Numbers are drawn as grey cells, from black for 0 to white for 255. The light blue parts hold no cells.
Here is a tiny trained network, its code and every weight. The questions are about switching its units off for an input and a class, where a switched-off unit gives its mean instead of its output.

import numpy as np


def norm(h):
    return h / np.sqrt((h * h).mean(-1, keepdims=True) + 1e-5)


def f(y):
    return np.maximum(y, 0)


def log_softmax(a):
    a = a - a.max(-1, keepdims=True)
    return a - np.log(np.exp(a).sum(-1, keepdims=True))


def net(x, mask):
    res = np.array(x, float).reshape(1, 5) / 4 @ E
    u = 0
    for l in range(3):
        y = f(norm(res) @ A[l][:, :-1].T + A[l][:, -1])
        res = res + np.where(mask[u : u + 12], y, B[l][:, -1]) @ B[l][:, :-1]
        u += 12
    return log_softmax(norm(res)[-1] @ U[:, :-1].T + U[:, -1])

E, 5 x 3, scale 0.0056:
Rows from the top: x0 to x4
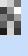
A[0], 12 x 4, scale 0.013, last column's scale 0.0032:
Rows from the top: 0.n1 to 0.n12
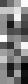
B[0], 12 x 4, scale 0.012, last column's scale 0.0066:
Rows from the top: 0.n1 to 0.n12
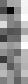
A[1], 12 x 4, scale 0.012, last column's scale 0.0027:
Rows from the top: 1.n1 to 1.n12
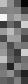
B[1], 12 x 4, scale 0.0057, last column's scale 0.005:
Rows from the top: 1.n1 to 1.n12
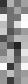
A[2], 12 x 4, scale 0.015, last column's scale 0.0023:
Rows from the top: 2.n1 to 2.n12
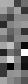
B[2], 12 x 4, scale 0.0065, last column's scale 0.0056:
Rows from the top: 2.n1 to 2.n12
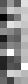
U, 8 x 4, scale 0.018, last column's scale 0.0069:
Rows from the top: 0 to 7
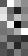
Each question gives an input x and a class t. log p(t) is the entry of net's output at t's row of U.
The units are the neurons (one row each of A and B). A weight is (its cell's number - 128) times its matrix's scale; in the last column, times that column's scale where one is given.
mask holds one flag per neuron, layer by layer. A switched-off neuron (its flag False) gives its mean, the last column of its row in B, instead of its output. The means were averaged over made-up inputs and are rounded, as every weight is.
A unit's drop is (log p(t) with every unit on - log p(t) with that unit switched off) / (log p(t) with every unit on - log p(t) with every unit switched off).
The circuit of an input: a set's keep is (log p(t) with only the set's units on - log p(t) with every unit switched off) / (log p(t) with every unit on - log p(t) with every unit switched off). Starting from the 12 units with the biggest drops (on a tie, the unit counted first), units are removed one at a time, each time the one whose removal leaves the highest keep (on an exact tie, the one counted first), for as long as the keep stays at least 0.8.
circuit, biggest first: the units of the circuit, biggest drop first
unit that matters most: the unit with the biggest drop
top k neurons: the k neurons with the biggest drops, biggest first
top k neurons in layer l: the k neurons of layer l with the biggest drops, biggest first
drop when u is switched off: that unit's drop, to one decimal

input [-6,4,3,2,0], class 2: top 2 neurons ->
[0.n7; 0.n6]
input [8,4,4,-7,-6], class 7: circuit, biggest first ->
[0.n2; 0.n6]
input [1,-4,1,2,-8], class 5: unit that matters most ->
0.n6
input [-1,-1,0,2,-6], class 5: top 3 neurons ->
[0.n6; 0.n9; 0.n2]
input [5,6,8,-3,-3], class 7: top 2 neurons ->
[0.n2; 0.n6]
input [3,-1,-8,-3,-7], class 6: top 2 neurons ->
[0.n6; 2.n10]
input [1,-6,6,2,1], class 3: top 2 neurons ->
[0.n2; 1.n8]
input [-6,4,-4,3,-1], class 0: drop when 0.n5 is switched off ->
0.0
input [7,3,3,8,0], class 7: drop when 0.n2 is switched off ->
0.8
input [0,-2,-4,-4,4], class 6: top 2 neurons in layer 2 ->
[2.n9; 2.n8]
